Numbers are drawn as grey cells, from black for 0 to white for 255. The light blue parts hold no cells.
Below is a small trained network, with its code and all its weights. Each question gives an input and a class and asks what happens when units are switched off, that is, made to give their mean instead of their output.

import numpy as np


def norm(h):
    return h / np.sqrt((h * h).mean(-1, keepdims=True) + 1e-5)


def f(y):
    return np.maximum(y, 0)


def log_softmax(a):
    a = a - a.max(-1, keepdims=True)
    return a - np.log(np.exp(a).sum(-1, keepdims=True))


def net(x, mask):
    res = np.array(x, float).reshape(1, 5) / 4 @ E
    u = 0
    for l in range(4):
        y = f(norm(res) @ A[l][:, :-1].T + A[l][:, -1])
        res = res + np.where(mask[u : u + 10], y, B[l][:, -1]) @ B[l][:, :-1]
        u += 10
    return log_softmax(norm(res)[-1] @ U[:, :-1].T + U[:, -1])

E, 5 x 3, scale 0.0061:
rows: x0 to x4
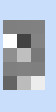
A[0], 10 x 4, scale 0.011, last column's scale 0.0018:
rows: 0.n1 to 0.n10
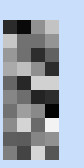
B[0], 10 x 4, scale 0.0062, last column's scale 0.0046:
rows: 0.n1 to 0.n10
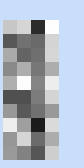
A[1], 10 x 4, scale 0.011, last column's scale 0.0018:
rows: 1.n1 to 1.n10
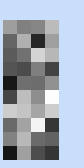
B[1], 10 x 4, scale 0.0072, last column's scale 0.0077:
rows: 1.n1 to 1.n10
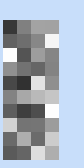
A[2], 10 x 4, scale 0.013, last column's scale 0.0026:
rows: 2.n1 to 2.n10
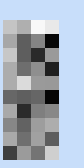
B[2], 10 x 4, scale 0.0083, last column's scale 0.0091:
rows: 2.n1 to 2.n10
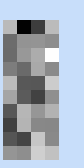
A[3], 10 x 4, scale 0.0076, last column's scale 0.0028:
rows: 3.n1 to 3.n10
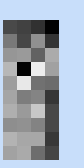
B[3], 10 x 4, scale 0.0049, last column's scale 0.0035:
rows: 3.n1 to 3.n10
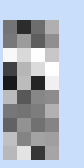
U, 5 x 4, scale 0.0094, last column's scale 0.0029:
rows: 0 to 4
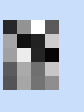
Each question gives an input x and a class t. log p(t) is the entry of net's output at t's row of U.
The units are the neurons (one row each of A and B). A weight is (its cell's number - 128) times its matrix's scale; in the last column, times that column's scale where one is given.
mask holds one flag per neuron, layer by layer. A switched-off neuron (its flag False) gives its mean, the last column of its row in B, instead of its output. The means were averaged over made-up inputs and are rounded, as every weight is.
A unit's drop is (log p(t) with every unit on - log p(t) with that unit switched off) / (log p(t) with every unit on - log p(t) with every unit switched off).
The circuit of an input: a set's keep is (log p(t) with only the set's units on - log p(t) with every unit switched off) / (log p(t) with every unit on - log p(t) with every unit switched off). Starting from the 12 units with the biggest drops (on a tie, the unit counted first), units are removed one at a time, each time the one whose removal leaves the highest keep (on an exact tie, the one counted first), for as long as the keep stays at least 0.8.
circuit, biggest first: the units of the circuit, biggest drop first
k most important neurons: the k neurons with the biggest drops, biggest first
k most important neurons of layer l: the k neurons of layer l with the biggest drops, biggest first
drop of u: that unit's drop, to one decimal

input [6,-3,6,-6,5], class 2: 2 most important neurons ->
(0.n8 1.n7)
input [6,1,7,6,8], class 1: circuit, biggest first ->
(2.n1)
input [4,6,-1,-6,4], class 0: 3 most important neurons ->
(1.n7 0.n1 0.n8)
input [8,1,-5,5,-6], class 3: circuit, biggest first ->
(2.n1 2.n5)
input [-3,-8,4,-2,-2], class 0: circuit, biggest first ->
(1.n10 2.n10)
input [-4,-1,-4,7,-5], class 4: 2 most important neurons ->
(2.n1 2.n5)
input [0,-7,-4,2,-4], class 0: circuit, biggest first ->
(1.n10 2.n10)
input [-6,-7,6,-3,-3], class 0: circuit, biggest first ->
(0.n1 1.n10)
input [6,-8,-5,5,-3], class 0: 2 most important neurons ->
(1.n10 1.n5)
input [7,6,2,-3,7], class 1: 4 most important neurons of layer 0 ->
(0.n5 0.n4 0.n6 0.n3)
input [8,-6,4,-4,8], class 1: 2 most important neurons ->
(2.n1 1.n8)
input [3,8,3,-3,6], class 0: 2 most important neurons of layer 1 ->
(1.n7 1.n6)
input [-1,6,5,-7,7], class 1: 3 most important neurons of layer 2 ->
(2.n1 2.n5 2.n10)
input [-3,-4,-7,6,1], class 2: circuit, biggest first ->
(0.n1)
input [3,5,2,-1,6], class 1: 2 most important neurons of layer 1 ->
(1.n2 1.n1)
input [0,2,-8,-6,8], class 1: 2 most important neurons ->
(0.n5 2.n1)
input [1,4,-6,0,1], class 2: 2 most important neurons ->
(0.n5 0.n1)
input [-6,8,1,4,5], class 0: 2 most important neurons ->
(1.n7 0.n1)
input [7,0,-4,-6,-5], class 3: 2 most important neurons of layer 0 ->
(0.n1 0.n8)
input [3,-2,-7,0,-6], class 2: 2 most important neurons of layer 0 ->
(0.n1 0.n9)
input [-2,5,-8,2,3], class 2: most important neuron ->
(0.n5)
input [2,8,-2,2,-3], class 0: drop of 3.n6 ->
0.0
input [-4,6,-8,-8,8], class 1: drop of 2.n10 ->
0.1
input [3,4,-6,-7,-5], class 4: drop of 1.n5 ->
-0.1
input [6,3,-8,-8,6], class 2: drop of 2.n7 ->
-0.1
